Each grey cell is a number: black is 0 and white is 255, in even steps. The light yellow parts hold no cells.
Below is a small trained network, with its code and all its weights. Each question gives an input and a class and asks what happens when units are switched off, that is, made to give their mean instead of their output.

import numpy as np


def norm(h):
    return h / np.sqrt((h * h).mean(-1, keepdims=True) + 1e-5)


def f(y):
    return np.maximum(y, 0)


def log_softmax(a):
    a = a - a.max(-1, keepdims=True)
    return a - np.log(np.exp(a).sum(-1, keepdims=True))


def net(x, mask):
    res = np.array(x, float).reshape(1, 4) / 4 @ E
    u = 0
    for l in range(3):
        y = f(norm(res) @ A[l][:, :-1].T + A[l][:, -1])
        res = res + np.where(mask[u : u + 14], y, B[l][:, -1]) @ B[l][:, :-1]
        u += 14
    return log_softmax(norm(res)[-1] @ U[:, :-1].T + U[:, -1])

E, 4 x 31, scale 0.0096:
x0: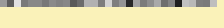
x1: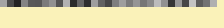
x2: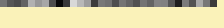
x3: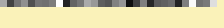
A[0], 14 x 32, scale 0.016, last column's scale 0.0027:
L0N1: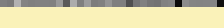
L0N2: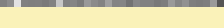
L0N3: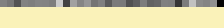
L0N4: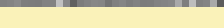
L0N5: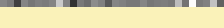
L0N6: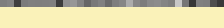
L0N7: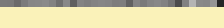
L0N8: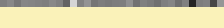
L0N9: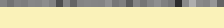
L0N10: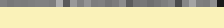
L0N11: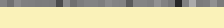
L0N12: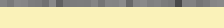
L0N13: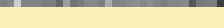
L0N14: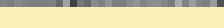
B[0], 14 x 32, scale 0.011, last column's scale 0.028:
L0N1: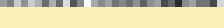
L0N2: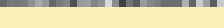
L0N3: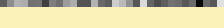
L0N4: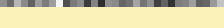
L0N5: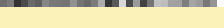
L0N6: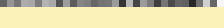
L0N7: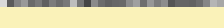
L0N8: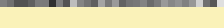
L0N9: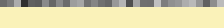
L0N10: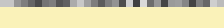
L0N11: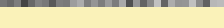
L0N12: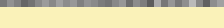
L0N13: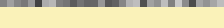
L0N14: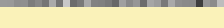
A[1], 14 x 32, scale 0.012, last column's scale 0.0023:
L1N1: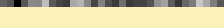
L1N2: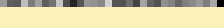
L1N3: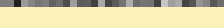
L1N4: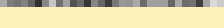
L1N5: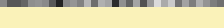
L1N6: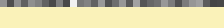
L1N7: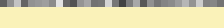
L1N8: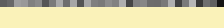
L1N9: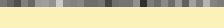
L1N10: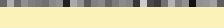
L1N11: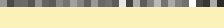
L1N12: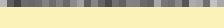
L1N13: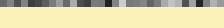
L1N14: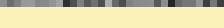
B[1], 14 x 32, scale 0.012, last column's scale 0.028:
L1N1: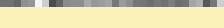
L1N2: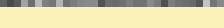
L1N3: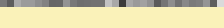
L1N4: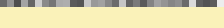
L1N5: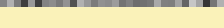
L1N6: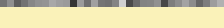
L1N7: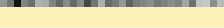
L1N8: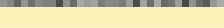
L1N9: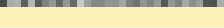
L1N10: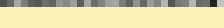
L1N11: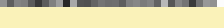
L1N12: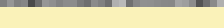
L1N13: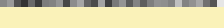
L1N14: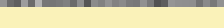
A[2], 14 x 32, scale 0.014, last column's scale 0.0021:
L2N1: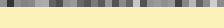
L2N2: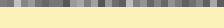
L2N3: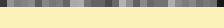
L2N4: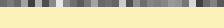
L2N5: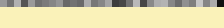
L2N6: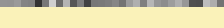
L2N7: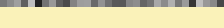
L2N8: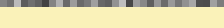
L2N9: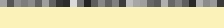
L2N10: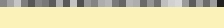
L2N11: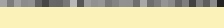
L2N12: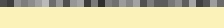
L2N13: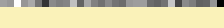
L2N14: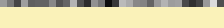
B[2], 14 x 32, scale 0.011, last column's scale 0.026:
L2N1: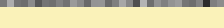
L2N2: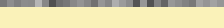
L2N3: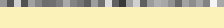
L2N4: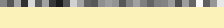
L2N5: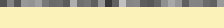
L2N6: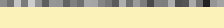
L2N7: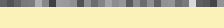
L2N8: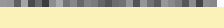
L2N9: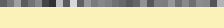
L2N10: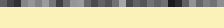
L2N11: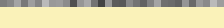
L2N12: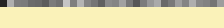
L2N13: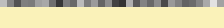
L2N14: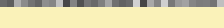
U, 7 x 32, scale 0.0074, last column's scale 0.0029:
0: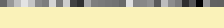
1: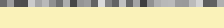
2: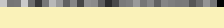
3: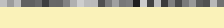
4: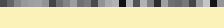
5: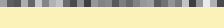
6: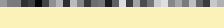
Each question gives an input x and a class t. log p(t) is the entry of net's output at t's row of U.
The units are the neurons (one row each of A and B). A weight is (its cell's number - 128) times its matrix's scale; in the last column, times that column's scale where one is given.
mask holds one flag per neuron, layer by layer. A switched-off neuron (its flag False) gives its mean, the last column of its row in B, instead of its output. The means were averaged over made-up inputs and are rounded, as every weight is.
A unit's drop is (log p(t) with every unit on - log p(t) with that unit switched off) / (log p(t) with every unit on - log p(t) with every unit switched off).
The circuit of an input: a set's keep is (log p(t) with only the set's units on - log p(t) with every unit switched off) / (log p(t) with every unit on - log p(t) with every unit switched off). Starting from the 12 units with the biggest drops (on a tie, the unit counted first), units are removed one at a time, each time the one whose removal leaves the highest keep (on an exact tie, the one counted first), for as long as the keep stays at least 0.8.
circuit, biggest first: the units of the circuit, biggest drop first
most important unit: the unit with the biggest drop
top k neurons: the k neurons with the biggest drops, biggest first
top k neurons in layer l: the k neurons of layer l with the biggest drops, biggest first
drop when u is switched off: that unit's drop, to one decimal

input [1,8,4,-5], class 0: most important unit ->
L0N6
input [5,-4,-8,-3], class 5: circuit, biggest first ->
(L0N2, L0N4, L1N7)
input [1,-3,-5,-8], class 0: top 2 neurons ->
(L0N6, L0N5)
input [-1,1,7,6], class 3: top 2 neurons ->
(L0N1, L0N5)
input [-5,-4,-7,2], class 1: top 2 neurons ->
(L0N2, L0N3)
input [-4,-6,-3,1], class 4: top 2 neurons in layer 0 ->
(L0N5, L0N1)
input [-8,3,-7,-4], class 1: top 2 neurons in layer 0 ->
(L0N2, L0N5)
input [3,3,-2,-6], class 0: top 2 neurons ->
(L0N6, L0N5)
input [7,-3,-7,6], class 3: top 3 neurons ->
(L0N2, L0N1, L0N3)
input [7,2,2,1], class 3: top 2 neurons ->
(L0N1, L0N5)
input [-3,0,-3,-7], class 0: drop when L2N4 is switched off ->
0.1
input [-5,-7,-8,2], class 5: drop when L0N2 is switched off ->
0.3
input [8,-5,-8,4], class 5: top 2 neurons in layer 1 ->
(L1N7, L1N4)
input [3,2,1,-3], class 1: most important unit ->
L0N13
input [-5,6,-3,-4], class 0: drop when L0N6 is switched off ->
0.9
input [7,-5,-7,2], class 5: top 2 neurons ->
(L0N2, L0N4)
